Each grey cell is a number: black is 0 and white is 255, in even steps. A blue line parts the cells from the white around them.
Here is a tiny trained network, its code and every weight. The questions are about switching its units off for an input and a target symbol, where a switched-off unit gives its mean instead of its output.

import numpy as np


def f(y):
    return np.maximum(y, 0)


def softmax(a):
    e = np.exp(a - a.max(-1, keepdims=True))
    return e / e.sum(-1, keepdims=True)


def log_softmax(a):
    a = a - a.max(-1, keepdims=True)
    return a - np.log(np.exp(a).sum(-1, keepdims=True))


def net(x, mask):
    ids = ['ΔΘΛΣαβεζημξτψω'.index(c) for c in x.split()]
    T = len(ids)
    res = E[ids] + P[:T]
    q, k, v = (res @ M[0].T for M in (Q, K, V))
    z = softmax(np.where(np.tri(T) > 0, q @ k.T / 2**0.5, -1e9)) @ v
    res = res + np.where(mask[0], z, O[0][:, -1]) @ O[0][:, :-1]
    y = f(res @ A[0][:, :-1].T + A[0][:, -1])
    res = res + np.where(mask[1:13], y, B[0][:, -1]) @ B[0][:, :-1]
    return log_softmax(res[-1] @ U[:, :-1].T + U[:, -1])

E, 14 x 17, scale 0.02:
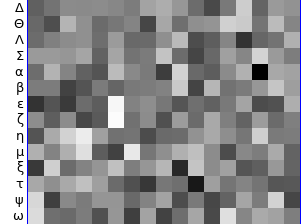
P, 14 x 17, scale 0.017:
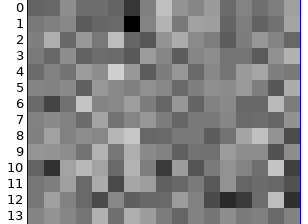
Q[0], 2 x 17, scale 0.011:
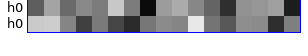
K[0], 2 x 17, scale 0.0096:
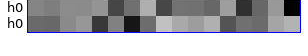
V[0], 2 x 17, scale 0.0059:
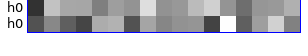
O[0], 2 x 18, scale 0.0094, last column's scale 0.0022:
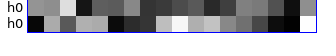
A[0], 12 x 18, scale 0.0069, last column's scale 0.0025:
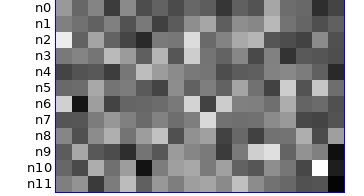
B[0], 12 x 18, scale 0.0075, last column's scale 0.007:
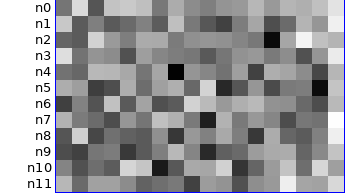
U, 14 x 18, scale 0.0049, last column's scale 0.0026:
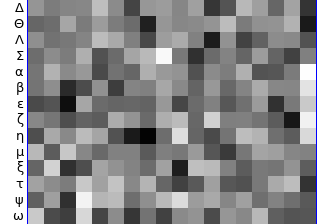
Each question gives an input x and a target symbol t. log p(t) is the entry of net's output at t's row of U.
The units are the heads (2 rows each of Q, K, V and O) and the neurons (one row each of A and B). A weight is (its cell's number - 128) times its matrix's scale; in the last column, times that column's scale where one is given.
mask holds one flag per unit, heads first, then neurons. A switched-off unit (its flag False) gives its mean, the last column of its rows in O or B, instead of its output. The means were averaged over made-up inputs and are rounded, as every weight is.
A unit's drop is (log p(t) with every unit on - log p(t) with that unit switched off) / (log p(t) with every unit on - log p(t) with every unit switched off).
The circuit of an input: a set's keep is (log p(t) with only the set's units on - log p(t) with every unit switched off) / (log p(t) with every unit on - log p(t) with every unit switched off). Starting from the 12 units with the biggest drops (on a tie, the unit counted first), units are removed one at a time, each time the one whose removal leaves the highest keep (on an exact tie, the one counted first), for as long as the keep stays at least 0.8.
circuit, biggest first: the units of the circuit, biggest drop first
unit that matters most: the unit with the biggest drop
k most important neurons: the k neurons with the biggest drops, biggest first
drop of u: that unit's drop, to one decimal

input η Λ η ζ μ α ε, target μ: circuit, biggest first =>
[h0 n4]
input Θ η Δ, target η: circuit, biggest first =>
[h0 n4 n7 n8]
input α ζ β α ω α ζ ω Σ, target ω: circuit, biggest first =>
[h0 n11 n3 n1]
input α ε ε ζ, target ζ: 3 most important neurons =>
[n5 n11 n0]
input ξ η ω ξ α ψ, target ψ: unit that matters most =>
n0
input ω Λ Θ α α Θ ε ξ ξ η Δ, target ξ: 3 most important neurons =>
[n7 n0 n8]
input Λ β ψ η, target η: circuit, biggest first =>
[n7 n1]
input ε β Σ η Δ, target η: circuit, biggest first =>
[h0 n4 n8]
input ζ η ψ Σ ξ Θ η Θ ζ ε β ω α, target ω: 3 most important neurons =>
[n11 n3 n1]
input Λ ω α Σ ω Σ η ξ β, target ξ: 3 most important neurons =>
[n7 n0 n8]
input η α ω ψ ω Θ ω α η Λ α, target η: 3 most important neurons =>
[n4 n8 n7]
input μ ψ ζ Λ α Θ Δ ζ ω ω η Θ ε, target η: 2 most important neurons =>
[n4 n7]
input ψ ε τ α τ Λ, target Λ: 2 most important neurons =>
[n10 n5]
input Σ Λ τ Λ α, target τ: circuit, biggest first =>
[h0]
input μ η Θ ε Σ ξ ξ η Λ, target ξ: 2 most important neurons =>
[n7 n0]
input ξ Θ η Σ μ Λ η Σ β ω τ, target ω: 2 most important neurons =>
[n11 n3]
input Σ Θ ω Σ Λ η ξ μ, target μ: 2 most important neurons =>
[n2 n3]
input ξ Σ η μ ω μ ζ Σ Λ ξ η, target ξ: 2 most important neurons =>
[n7 n0]
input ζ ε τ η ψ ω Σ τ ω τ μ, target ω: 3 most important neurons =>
[n11 n3 n7]
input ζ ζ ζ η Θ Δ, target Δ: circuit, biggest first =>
[n10]
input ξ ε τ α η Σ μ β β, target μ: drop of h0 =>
1.0
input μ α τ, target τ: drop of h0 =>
0.4
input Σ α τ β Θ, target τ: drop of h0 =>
1.1
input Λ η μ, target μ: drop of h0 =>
0.8
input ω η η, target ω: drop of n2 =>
0.0
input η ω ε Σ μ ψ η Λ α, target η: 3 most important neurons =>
[n4 n7 n8]
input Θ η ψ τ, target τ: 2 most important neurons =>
[n0 n2]
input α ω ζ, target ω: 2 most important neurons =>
[n11 n1]
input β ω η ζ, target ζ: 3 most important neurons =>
[n5 n11 n6]
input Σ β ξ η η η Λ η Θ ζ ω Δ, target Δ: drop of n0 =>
0.1
